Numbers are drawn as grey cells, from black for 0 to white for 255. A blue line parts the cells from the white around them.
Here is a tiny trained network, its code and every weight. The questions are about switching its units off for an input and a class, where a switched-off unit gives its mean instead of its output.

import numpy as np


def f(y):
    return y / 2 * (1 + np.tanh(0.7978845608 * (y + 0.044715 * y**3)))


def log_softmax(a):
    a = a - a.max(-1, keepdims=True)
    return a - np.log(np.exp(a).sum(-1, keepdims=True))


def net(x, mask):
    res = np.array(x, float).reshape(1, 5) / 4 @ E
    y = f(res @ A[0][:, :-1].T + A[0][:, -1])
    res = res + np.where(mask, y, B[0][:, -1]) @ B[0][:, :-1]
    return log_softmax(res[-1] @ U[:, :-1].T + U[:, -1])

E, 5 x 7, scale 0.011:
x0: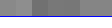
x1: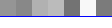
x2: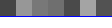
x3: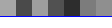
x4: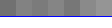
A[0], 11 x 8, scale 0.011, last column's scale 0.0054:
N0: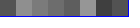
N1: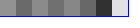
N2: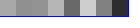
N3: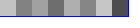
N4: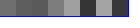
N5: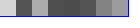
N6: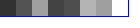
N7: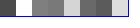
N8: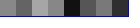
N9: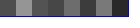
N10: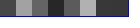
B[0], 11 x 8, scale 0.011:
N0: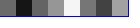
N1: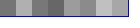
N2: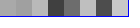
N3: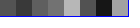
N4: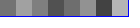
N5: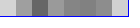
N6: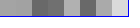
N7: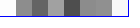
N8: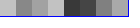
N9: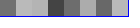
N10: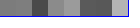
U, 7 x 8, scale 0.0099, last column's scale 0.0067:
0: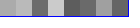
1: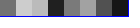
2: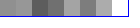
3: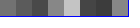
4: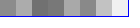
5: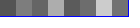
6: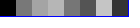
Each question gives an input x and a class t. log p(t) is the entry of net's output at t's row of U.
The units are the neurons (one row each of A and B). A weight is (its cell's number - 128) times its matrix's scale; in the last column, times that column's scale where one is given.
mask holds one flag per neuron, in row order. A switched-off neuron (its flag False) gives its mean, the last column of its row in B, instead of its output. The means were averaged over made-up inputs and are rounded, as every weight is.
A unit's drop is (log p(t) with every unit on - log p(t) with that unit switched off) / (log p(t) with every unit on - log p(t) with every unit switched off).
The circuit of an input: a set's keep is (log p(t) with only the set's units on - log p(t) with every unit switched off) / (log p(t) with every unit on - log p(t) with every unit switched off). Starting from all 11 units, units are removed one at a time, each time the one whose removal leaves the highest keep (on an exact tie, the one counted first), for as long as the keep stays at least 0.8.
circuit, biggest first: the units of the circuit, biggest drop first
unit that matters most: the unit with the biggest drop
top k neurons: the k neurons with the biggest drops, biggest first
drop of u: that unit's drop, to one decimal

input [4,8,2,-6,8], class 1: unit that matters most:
N2
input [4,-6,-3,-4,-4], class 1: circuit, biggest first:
N4; N9
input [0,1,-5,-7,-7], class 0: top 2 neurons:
N7; N0
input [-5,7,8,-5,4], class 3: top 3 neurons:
N0; N10; N9
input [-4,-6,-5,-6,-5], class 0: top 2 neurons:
N7; N2
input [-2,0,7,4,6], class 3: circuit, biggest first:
N0; N10
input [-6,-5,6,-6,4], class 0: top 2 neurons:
N7; N3
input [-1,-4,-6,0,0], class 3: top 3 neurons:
N3; N2; N7
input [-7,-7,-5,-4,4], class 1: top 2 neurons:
N4; N9
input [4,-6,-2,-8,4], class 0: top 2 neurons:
N7; N2
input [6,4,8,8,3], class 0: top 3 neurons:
N8; N3; N5
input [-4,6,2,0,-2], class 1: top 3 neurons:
N2; N7; N5
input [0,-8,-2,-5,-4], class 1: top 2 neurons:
N9; N4
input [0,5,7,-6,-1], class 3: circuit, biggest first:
N0
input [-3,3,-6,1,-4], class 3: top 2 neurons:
N3; N7
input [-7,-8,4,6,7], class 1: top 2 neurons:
N9; N7
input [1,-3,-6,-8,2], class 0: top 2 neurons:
N7; N0
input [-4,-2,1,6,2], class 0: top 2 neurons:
N8; N5
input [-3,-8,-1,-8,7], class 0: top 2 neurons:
N7; N2
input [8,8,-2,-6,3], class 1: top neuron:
N2
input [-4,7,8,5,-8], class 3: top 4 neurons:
N0; N10; N9; N7
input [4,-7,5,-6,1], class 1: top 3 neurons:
N9; N4; N5
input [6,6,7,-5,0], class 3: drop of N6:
0.0
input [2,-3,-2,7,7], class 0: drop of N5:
0.3
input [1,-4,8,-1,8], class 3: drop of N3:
-0.1
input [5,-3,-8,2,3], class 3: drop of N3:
0.6
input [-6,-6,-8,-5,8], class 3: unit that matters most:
N3
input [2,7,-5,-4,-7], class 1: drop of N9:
-0.1
